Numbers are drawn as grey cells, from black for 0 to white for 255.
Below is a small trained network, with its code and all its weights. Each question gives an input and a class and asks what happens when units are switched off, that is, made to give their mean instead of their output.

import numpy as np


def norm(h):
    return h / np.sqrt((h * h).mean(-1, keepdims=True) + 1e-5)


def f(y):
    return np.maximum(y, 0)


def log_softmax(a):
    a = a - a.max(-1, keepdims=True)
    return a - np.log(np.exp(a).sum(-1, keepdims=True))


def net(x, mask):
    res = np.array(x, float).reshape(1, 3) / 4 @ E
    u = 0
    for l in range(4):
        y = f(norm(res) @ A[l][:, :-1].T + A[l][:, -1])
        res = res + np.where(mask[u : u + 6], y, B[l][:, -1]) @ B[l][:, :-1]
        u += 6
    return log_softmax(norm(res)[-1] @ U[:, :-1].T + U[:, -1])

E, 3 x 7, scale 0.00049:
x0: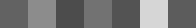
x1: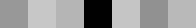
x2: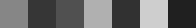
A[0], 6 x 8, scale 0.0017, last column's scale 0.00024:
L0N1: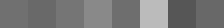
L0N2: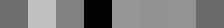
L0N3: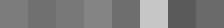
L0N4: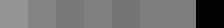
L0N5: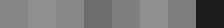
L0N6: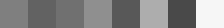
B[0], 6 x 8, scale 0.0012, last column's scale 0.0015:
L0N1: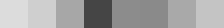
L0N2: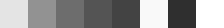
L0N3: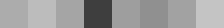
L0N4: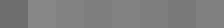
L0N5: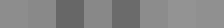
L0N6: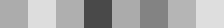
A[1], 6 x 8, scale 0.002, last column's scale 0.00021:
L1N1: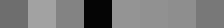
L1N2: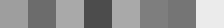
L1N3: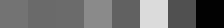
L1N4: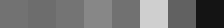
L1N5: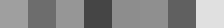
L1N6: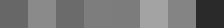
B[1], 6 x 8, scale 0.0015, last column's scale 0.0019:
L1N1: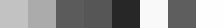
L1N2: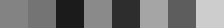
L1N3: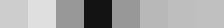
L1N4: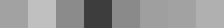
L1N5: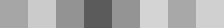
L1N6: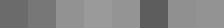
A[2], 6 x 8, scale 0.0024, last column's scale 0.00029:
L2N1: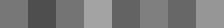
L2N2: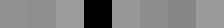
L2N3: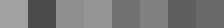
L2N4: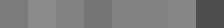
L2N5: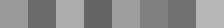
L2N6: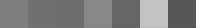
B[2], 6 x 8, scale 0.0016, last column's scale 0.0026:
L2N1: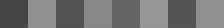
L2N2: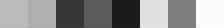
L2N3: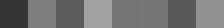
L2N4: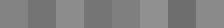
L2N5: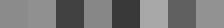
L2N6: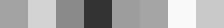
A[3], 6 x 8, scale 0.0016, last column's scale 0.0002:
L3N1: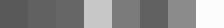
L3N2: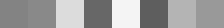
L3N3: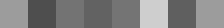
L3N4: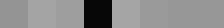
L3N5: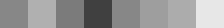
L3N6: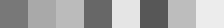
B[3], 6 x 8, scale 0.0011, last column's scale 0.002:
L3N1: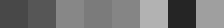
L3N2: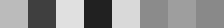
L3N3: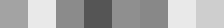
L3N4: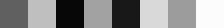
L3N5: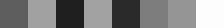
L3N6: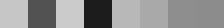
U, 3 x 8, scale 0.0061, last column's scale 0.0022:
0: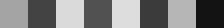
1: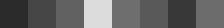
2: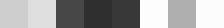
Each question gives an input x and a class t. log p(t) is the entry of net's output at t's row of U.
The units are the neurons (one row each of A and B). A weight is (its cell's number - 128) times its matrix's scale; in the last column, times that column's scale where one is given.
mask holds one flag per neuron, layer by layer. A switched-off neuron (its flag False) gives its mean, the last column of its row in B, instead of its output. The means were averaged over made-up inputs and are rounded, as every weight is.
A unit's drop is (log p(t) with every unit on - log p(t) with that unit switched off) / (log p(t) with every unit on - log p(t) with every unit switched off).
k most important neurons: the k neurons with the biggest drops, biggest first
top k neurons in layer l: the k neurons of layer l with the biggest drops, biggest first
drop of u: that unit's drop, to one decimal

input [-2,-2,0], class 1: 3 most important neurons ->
L0N2; L1N1; L2N2
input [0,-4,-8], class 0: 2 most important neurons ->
L1N1; L2N2
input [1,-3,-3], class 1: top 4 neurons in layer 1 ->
L1N3; L1N1; L1N5; L1N4
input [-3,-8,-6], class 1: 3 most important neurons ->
L1N3; L2N6; L0N6
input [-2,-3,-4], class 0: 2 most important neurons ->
L2N2; L1N1
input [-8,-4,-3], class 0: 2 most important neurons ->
L2N2; L0N2
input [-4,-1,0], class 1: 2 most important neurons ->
L0N2; L1N1
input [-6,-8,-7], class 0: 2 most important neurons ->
L2N2; L1N2
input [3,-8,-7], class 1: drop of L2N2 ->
0.1
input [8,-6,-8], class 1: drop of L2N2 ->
0.4
